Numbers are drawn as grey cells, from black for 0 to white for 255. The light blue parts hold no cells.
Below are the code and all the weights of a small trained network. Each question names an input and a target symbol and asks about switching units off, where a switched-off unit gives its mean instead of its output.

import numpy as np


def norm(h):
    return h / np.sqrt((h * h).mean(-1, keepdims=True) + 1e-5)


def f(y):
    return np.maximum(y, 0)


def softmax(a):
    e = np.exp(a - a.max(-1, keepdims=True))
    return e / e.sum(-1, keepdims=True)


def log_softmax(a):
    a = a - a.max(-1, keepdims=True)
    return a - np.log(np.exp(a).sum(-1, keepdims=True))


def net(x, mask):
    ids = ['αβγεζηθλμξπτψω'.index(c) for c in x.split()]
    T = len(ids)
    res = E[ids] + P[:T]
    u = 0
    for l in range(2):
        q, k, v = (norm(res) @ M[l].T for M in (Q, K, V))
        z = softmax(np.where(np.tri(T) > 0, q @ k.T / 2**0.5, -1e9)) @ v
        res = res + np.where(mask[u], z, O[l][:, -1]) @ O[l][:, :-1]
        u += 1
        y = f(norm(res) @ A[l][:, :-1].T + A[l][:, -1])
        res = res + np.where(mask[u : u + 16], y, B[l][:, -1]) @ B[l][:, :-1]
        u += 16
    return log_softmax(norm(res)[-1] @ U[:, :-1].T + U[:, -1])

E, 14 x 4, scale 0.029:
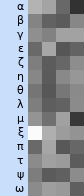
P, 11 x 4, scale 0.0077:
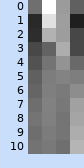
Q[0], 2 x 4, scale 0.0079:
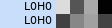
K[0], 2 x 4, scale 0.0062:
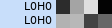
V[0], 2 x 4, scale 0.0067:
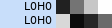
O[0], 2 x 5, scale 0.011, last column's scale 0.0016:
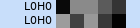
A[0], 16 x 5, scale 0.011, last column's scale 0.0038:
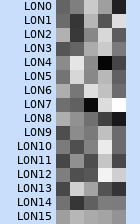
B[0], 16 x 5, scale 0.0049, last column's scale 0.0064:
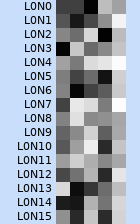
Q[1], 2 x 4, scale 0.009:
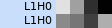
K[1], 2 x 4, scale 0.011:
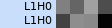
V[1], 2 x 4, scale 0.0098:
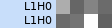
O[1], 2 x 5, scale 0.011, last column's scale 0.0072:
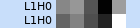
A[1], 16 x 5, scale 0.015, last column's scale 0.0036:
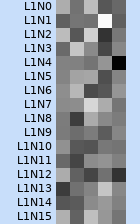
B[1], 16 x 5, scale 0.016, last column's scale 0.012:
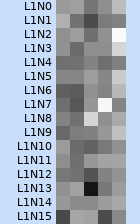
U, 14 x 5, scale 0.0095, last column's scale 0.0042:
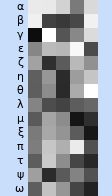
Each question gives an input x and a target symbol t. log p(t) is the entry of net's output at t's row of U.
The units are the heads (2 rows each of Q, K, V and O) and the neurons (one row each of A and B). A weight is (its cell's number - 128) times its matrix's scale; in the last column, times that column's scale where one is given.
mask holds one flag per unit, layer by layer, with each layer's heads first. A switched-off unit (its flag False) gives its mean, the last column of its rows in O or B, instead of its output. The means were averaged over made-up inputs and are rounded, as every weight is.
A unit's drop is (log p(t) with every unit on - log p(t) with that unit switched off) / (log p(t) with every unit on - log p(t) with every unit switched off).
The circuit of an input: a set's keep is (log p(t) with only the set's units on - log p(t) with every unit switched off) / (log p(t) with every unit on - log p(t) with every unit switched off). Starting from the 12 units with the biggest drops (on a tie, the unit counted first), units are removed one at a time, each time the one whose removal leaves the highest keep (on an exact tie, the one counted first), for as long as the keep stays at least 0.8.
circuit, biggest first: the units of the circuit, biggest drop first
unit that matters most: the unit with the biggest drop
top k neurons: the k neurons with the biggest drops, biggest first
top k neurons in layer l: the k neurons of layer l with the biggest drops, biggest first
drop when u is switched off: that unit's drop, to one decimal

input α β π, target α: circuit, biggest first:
[L0N4 L0H0]
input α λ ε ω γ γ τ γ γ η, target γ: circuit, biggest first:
[L0H0 L0N3]
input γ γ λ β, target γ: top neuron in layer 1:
[L1N13]
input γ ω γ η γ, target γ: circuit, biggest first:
[L0H0 L1N13]
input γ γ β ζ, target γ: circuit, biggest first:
[L0H0 L0N7 L0N15]
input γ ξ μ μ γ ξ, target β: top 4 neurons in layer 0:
[L0N6 L0N7 L0N4 L0N10]
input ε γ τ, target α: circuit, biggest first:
[L0N4 L0N13 L1N2]
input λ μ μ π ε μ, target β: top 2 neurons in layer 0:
[L0N7 L0N1]
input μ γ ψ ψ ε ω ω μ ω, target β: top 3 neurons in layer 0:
[L0N7 L0N5 L0N6]
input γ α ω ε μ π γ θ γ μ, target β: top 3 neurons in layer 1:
[L1N12 L1N10 L1N14]
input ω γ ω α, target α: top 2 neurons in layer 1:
[L1N13 L1N5]
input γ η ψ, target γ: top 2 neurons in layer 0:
[L0N7 L0N9]
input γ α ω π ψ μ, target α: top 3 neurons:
[L0N4 L0N13 L1N13]
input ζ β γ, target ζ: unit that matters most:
L0H0
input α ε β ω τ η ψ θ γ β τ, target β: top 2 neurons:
[L0N7 L0N5]
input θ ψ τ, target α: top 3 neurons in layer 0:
[L0N4 L0N13 L0N1]
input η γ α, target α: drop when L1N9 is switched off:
0.1
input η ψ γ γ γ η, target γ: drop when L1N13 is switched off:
0.2
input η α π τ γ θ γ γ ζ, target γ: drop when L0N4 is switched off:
0.1
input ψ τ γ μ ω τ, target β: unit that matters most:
L1H0
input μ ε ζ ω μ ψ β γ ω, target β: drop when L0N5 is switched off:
0.2
